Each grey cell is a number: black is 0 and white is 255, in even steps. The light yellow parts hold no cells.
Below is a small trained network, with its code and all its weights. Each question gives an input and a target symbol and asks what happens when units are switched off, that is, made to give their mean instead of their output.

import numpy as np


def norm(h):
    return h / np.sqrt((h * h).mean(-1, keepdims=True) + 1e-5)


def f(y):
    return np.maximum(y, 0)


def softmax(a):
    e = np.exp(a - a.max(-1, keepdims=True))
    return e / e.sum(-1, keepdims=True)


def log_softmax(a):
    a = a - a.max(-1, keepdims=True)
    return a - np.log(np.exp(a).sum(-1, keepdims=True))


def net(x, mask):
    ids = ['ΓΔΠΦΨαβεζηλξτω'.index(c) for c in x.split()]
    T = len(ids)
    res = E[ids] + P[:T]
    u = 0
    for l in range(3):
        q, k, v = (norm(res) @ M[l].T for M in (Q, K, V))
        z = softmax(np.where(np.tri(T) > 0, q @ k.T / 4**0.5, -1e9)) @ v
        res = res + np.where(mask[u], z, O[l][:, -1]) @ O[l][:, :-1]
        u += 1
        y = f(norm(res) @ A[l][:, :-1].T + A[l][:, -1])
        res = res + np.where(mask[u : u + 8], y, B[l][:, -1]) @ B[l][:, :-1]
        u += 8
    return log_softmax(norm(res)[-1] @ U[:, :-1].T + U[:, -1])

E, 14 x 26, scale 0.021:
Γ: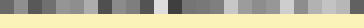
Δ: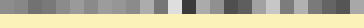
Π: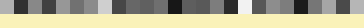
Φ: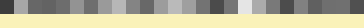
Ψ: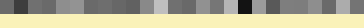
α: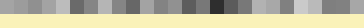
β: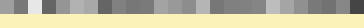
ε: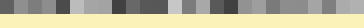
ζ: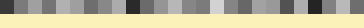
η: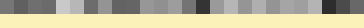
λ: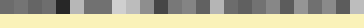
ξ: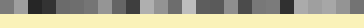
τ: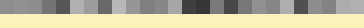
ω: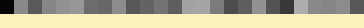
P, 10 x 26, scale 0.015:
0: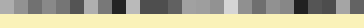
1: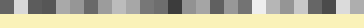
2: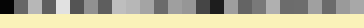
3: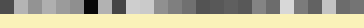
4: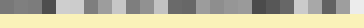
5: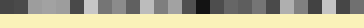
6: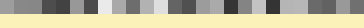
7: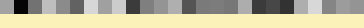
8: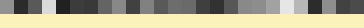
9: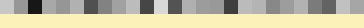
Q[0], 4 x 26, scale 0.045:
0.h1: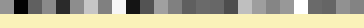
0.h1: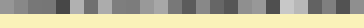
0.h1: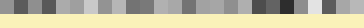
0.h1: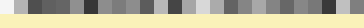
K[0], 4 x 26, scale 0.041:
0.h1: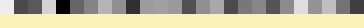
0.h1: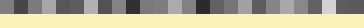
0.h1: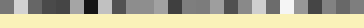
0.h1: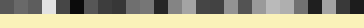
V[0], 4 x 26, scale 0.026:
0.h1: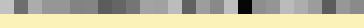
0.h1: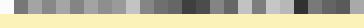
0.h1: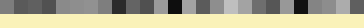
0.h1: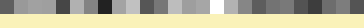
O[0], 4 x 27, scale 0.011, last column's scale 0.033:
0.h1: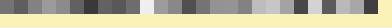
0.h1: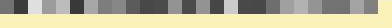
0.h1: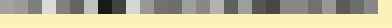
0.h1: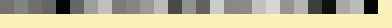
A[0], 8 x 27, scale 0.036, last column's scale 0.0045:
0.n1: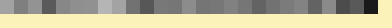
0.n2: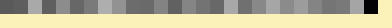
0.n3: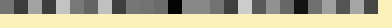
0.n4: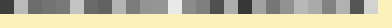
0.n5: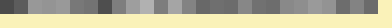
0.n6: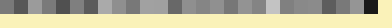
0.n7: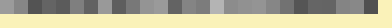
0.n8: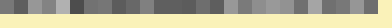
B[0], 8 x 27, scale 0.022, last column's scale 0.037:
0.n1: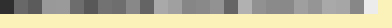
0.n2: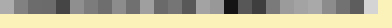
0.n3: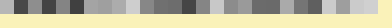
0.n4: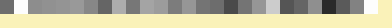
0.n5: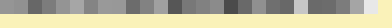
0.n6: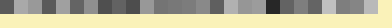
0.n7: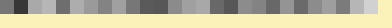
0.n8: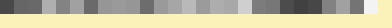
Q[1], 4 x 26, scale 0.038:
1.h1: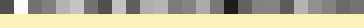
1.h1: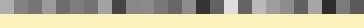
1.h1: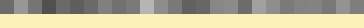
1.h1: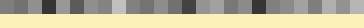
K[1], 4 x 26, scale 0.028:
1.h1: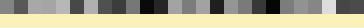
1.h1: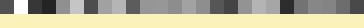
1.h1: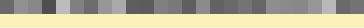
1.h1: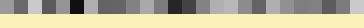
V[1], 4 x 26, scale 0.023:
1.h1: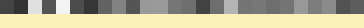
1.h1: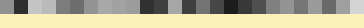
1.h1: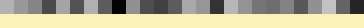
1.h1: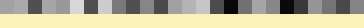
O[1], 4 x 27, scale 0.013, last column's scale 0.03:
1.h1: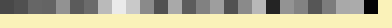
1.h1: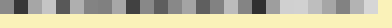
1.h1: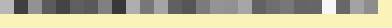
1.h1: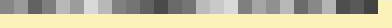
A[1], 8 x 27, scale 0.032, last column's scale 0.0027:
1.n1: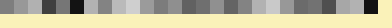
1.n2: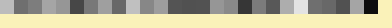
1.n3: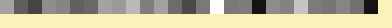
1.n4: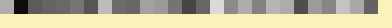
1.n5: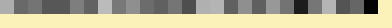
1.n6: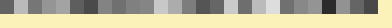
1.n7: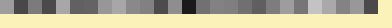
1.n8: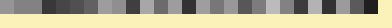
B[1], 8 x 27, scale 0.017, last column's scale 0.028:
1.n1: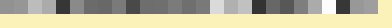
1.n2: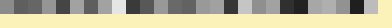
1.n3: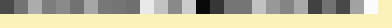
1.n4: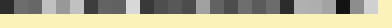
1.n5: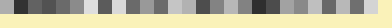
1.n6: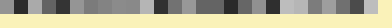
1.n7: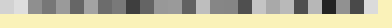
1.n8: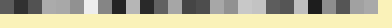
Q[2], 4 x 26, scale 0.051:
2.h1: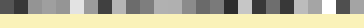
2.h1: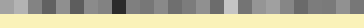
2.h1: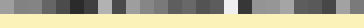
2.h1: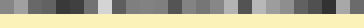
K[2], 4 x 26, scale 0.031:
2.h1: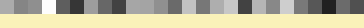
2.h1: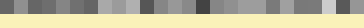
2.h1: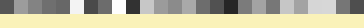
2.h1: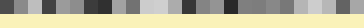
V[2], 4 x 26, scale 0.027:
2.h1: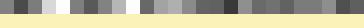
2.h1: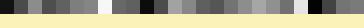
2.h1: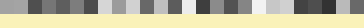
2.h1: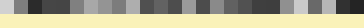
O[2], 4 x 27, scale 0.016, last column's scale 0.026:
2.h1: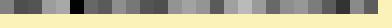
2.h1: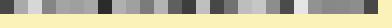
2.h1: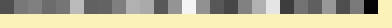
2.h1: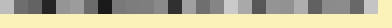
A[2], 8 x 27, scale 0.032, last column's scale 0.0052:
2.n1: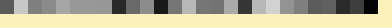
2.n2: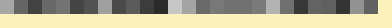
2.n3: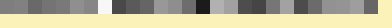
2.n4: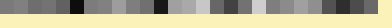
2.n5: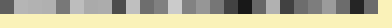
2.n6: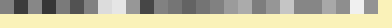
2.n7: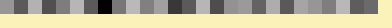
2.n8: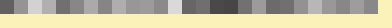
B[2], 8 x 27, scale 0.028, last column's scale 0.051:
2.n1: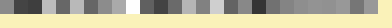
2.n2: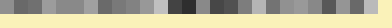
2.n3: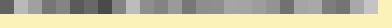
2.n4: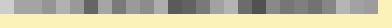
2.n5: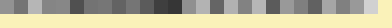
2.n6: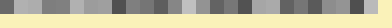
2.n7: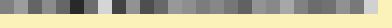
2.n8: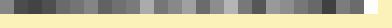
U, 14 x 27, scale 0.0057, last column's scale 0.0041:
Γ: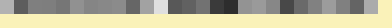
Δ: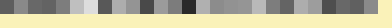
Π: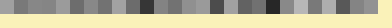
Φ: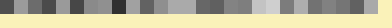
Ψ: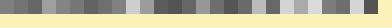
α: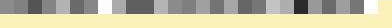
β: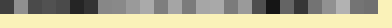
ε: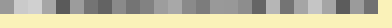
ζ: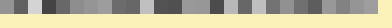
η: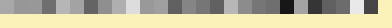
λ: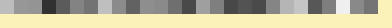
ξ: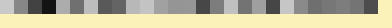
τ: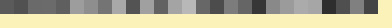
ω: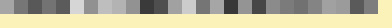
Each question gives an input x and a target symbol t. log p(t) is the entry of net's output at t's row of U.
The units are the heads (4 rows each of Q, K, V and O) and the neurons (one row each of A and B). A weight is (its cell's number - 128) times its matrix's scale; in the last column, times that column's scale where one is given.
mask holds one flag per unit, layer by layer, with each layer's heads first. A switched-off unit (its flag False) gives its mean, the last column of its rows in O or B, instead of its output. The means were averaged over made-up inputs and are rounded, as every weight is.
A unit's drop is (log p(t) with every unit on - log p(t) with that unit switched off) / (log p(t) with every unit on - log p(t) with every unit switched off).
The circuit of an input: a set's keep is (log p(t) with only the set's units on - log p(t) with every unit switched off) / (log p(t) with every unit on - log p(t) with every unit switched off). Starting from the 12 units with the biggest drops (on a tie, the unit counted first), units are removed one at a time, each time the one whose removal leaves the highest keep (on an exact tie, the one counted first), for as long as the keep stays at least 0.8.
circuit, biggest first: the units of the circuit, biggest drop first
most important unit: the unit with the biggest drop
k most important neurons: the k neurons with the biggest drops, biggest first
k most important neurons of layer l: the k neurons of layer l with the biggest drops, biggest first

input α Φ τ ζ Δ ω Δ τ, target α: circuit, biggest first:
0.h1
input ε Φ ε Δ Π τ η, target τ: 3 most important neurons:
0.n2, 1.n3, 1.n5
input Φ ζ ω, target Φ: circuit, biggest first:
0.h1, 2.h1, 2.n7
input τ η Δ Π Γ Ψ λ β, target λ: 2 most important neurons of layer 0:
0.n2, 0.n6
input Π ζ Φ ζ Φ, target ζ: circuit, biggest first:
0.h1, 0.n6, 0.n7
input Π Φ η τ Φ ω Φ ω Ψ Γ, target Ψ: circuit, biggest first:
0.h1, 1.n4
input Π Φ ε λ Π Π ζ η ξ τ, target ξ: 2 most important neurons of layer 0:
0.n7, 0.n3
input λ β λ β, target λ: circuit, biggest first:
0.h1, 0.n2
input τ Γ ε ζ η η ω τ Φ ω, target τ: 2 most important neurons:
2.n8, 0.n2
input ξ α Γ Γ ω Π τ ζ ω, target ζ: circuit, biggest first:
0.h1, 1.h1, 0.n6
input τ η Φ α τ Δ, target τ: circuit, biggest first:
0.h1, 1.h1
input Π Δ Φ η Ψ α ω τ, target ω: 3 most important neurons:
2.n6, 0.n7, 2.n5
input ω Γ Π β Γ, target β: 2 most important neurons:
0.n6, 0.n8
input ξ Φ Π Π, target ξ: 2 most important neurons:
1.n3, 0.n7
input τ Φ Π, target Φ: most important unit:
0.n1
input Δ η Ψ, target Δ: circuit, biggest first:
0.h1, 2.h1, 1.n8
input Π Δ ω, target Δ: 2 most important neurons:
1.n8, 0.n2
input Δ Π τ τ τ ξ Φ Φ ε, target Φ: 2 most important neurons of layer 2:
2.n6, 2.n8
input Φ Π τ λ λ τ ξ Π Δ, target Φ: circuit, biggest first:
2.h1, 0.h1, 2.n7, 1.n4
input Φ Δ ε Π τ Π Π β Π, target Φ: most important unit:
2.h1
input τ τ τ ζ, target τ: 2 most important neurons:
2.n8, 0.n2
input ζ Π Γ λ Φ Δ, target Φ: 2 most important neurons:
0.n1, 2.n8
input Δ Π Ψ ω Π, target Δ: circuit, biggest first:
2.h1, 0.h1, 1.n8
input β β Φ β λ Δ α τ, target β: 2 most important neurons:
0.n6, 0.n4
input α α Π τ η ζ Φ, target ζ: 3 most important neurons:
0.n6, 2.n6, 0.n7
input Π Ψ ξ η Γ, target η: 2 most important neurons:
0.n8, 0.n5
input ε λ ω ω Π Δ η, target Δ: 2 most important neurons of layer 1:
1.n8, 1.n7
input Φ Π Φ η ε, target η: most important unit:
1.h1
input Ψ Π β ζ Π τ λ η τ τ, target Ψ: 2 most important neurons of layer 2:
2.n3, 2.n2
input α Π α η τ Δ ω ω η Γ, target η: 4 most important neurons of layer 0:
0.n8, 0.n5, 0.n7, 0.n2
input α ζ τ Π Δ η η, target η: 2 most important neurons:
0.n8, 0.n5
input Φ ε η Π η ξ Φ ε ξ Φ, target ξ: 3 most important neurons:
0.n3, 1.n5, 0.n8
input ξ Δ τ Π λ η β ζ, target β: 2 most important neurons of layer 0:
0.n8, 0.n6
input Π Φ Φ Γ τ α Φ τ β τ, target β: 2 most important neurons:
0.n8, 0.n6
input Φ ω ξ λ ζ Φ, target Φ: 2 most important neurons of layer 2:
2.n7, 2.n5
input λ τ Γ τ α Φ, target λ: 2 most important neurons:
0.n6, 0.n5
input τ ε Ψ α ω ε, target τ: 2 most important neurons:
2.n8, 0.n8
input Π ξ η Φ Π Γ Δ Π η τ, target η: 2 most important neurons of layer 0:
0.n8, 0.n5
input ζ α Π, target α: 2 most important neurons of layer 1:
1.n7, 1.n3
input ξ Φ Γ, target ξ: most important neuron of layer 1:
1.n5
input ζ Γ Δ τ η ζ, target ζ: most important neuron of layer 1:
1.n6
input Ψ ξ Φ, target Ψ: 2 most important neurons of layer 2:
2.n2, 2.n3
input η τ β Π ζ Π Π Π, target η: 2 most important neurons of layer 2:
2.n4, 2.n7
